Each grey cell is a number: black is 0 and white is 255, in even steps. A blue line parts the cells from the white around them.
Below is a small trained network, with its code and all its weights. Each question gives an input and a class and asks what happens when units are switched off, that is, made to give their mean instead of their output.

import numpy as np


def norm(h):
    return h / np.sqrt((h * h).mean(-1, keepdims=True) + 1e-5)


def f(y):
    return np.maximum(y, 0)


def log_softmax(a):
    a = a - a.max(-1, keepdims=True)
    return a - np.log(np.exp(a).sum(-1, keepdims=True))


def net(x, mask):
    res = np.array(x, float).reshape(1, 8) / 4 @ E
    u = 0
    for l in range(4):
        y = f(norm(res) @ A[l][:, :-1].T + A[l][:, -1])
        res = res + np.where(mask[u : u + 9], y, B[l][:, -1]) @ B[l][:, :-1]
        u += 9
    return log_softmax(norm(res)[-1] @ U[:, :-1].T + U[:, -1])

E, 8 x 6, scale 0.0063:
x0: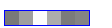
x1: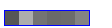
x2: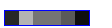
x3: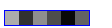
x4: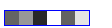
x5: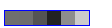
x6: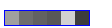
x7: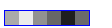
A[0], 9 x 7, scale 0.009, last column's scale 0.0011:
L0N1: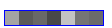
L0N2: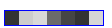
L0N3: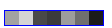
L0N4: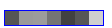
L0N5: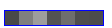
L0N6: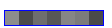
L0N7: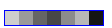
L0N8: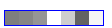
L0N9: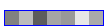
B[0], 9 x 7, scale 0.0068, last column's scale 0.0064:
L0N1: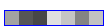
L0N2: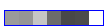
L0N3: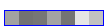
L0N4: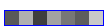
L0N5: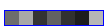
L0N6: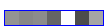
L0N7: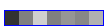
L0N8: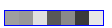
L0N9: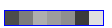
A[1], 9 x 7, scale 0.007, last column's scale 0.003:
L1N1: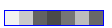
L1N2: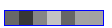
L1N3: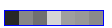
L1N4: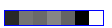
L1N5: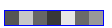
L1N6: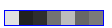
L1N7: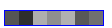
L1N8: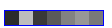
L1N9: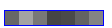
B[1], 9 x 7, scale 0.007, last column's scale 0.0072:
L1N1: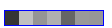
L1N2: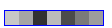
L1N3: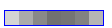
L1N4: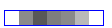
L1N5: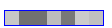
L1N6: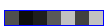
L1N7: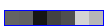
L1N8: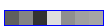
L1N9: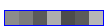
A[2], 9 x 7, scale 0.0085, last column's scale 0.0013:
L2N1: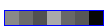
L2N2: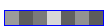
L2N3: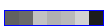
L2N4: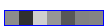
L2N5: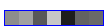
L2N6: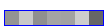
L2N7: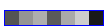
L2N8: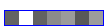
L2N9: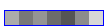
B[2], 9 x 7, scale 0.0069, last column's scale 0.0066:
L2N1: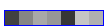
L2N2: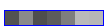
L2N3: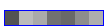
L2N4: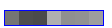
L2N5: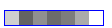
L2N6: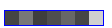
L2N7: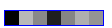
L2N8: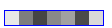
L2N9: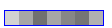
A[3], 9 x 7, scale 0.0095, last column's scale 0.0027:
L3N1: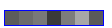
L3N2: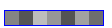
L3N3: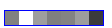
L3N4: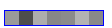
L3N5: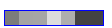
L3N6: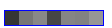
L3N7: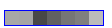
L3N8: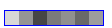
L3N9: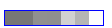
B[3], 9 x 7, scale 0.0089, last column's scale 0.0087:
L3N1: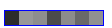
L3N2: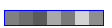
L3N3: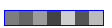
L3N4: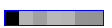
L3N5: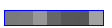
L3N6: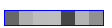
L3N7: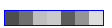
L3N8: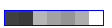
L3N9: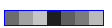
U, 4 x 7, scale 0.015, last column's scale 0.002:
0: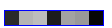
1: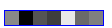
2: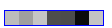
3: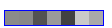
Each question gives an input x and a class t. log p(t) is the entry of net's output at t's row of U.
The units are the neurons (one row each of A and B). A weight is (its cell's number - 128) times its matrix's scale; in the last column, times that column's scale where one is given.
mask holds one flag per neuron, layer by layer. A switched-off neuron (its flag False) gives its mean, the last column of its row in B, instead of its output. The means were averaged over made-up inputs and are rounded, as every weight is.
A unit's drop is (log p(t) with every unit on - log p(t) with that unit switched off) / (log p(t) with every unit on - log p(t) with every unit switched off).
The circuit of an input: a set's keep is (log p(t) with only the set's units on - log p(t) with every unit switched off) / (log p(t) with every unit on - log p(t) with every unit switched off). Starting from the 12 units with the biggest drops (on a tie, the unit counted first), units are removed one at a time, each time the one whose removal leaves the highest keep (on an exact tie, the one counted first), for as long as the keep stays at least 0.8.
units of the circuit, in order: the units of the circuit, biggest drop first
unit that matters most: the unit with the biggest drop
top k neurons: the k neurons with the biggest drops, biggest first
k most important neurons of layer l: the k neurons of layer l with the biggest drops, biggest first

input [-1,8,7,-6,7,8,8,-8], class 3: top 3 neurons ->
[L1N5, L1N8, L3N3]
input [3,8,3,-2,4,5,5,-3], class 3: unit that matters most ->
L1N8
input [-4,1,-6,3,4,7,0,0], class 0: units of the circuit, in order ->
[L0N7, L1N4, L3N1]
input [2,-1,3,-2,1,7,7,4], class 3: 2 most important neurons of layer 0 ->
[L0N8, L0N5]
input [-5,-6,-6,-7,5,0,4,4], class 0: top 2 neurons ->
[L3N9, L0N7]
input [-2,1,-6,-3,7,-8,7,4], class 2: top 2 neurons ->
[L0N8, L3N5]
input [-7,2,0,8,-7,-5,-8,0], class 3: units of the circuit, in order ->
[L0N8, L3N3]
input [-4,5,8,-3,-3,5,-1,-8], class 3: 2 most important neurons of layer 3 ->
[L3N3, L3N7]
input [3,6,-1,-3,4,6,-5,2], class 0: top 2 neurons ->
[L0N5, L3N3]
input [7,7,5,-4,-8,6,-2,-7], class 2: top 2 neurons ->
[L0N2, L0N5]
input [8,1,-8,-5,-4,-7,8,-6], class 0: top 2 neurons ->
[L3N9, L3N4]
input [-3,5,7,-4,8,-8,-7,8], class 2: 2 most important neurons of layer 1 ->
[L1N7, L1N5]
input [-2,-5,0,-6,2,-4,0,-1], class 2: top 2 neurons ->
[L0N8, L3N5]
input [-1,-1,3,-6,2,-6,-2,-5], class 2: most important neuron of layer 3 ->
[L3N5]
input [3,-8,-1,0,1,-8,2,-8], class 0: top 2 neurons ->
[L0N8, L3N4]
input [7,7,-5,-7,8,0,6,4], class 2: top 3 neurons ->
[L0N9, L0N8, L3N5]
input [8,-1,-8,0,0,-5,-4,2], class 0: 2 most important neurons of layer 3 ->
[L3N4, L3N2]
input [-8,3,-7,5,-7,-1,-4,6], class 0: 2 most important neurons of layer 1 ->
[L1N1, L1N4]
